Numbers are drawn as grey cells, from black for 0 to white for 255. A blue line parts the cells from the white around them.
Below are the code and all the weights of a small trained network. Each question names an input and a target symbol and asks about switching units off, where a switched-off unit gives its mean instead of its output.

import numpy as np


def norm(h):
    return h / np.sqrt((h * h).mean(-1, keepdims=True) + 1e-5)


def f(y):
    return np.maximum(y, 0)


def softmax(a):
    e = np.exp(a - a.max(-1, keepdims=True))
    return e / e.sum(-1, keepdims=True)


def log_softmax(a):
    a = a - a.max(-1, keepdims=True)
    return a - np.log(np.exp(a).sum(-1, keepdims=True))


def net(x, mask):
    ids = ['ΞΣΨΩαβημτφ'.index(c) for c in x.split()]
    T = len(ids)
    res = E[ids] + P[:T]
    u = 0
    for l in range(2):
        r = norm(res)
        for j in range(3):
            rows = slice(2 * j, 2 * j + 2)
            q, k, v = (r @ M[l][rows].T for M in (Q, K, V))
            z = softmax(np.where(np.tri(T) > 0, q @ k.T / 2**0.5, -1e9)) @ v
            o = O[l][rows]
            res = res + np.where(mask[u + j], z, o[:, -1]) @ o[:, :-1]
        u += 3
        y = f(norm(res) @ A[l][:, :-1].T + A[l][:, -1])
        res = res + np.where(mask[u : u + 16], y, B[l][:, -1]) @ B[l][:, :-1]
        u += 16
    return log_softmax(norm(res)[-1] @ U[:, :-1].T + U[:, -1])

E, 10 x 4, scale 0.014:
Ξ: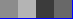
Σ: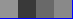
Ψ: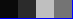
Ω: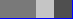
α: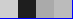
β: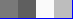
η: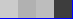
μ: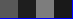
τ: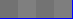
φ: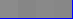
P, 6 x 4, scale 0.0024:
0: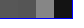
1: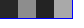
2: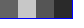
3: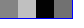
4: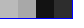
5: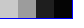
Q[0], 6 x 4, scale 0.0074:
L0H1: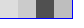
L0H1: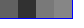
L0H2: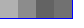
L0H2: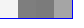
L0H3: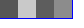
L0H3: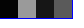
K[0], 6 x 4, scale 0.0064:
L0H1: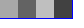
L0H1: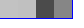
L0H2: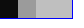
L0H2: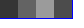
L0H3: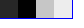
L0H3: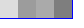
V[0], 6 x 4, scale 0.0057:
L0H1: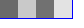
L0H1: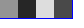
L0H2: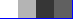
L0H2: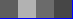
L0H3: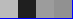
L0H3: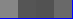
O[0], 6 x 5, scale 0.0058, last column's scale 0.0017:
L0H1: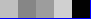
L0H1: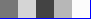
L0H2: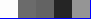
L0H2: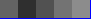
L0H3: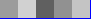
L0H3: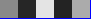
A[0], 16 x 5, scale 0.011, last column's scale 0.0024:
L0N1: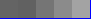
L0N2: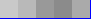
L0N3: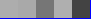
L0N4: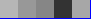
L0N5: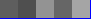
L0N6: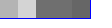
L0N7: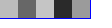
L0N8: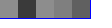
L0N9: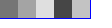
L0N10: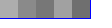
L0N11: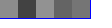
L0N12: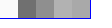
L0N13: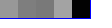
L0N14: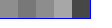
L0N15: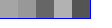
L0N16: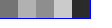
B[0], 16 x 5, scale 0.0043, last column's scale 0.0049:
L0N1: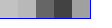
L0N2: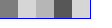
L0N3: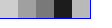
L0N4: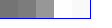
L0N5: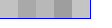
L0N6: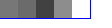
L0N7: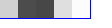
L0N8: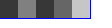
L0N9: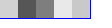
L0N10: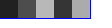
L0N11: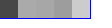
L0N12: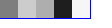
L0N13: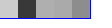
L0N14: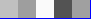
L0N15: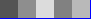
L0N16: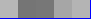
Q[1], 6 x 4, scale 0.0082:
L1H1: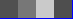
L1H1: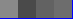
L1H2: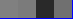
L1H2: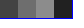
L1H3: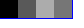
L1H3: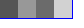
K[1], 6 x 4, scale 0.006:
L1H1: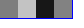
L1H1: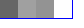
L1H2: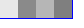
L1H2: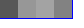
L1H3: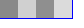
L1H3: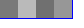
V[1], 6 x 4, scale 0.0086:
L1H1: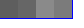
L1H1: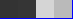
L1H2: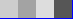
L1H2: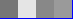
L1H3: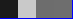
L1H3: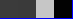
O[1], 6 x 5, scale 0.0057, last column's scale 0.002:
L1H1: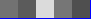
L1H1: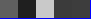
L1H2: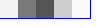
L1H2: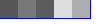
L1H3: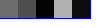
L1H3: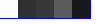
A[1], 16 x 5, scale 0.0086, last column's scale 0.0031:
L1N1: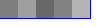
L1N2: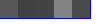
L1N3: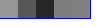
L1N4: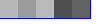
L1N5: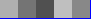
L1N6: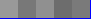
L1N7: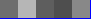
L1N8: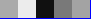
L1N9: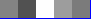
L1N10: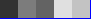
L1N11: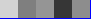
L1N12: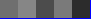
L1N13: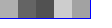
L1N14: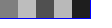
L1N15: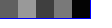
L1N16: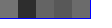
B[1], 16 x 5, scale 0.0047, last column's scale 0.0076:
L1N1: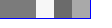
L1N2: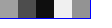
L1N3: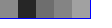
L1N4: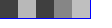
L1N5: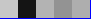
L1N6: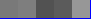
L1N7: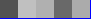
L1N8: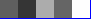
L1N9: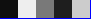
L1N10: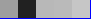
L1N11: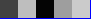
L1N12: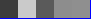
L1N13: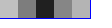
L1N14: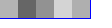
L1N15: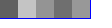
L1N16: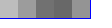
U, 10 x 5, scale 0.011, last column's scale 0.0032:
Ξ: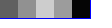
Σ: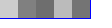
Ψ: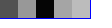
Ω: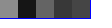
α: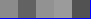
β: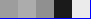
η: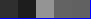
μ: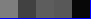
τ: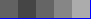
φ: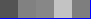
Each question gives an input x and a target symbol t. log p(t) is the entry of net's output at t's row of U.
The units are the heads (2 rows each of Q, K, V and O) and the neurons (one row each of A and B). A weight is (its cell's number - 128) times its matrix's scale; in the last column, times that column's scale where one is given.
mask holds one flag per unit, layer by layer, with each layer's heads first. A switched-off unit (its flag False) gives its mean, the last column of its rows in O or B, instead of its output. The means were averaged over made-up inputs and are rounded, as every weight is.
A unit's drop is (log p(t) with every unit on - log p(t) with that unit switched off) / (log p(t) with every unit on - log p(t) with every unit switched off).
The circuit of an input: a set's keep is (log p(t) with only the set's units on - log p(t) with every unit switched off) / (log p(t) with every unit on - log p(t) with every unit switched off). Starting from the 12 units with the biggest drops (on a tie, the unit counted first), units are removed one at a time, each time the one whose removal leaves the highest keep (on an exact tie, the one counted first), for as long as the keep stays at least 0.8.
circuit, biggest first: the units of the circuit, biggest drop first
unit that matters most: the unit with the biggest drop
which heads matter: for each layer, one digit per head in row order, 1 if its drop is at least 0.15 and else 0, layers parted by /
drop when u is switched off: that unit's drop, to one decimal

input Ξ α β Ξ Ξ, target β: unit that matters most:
L0H3
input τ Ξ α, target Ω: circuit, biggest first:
[L0H3 L1H3 L0N4]
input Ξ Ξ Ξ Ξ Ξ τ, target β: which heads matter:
111 / 011
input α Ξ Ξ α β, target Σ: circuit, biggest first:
[L1H1 L0H2]
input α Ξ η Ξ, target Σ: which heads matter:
010 / 010
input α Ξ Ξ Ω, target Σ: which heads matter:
000 / 000
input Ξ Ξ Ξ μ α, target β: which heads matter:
000 / 000
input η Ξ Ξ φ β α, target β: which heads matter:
000 / 001
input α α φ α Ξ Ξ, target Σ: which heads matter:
000 / 010
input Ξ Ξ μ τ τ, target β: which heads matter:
101 / 011
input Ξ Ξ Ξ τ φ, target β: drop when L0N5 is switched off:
0.0
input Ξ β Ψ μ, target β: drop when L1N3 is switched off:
0.1
